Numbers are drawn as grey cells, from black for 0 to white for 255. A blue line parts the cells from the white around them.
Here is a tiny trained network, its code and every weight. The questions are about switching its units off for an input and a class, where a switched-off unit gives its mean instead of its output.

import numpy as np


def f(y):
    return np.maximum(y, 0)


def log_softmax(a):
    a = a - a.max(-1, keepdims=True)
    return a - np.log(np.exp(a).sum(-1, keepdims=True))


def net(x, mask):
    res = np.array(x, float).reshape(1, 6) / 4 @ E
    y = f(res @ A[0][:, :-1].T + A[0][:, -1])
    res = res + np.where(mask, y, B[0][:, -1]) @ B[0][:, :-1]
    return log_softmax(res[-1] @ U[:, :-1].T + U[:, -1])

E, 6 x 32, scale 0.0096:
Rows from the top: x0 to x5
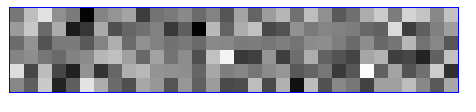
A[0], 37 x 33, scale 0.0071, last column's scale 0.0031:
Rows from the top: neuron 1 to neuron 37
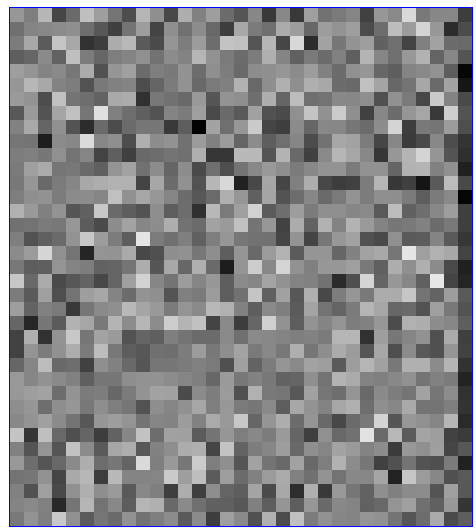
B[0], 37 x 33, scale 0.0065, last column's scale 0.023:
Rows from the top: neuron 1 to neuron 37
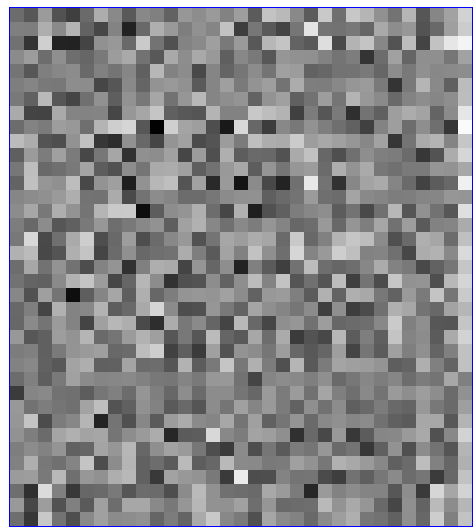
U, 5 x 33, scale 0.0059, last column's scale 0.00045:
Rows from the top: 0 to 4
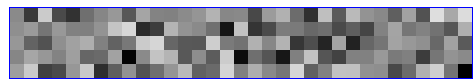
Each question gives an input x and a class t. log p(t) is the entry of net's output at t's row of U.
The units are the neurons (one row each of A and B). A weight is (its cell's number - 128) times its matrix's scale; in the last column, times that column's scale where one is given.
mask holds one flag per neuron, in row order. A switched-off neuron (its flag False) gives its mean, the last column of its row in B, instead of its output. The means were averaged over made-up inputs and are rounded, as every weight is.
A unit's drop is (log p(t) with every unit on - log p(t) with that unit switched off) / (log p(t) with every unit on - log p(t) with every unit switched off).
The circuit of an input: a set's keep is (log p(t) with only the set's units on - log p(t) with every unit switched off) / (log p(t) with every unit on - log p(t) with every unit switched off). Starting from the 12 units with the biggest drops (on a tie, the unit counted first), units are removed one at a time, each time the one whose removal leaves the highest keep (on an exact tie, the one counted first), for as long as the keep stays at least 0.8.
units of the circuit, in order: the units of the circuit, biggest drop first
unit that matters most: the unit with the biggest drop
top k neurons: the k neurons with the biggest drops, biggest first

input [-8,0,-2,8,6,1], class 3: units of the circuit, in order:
[neuron 13]
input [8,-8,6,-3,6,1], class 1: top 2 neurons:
[neuron 34; neuron 23]
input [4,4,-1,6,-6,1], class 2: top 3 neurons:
[neuron 8; neuron 24; neuron 25]
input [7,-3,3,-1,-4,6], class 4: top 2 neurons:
[neuron 18; neuron 3]
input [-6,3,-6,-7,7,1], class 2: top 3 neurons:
[neuron 31; neuron 20; neuron 13]
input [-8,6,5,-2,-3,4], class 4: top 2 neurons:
[neuron 10; neuron 17]
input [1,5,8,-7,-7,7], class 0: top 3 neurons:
[neuron 21; neuron 1; neuron 35]
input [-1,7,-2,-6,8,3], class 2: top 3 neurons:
[neuron 31; neuron 20; neuron 23]
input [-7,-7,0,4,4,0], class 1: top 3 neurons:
[neuron 23; neuron 34; neuron 32]
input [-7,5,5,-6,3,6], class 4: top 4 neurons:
[neuron 17; neuron 10; neuron 3; neuron 13]
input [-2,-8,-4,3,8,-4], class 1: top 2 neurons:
[neuron 23; neuron 34]
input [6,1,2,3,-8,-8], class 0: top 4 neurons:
[neuron 3; neuron 37; neuron 7; neuron 20]
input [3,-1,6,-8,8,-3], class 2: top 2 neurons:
[neuron 20; neuron 31]
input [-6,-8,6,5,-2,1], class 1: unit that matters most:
neuron 23
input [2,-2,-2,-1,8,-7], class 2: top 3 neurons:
[neuron 20; neuron 31; neuron 22]
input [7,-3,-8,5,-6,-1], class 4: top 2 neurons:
[neuron 18; neuron 30]
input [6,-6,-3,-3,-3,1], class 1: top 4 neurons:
[neuron 34; neuron 23; neuron 32; neuron 10]
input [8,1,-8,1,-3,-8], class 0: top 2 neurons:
[neuron 3; neuron 37]
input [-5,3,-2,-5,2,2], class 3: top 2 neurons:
[neuron 11; neuron 19]
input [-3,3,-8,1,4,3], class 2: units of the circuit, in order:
[neuron 31]
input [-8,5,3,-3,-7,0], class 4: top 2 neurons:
[neuron 10; neuron 17]
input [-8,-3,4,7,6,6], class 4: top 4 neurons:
[neuron 17; neuron 10; neuron 33; neuron 3]
